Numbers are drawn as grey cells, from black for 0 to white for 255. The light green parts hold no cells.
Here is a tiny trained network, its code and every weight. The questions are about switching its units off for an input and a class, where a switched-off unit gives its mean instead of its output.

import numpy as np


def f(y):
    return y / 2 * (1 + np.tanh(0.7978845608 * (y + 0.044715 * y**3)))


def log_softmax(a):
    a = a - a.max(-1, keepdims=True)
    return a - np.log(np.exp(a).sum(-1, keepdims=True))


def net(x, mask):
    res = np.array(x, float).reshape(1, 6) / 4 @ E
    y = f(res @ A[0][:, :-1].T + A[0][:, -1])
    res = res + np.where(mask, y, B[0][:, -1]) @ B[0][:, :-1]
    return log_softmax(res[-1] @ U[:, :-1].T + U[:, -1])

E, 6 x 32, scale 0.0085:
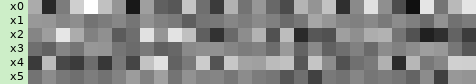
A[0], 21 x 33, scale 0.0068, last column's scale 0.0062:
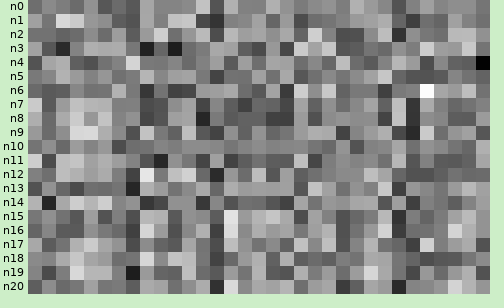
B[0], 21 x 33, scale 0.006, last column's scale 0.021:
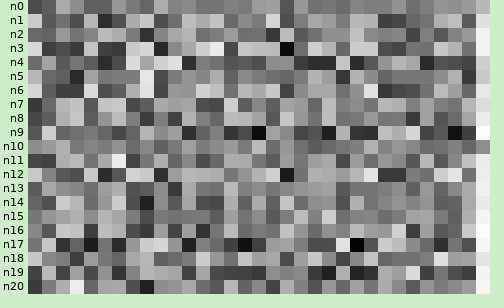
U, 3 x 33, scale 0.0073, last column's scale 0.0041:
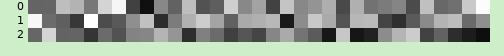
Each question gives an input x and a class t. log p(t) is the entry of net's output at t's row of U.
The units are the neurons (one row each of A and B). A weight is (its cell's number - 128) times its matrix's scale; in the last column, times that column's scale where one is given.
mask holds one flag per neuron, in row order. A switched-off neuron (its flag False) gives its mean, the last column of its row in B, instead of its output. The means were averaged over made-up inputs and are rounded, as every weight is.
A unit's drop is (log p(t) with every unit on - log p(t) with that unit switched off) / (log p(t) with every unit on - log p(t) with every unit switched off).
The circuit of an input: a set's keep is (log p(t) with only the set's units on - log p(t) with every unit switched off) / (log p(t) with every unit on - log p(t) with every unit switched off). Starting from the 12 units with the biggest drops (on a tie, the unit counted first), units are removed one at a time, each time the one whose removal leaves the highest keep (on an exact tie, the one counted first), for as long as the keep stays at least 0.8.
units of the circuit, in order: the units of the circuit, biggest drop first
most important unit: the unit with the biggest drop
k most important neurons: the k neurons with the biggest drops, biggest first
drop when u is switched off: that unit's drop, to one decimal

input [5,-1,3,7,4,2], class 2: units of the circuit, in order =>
n9
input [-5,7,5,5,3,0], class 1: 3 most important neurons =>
n9, n17, n19
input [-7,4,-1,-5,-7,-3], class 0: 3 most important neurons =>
n9, n17, n19
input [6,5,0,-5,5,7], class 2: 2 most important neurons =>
n9, n17
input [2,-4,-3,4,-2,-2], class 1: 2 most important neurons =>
n3, n16
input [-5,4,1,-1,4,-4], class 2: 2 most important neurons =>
n4, n11
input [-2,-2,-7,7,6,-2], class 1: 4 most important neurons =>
n6, n3, n14, n7
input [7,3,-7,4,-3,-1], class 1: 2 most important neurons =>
n3, n6
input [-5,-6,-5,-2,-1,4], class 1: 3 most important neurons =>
n9, n17, n19
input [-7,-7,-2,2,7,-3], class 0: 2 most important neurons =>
n9, n17
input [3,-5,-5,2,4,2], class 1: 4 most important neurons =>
n3, n6, n14, n7
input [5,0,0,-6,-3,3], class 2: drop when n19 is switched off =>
0.1
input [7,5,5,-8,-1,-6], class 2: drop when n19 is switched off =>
0.6
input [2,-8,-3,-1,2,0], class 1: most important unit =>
n3
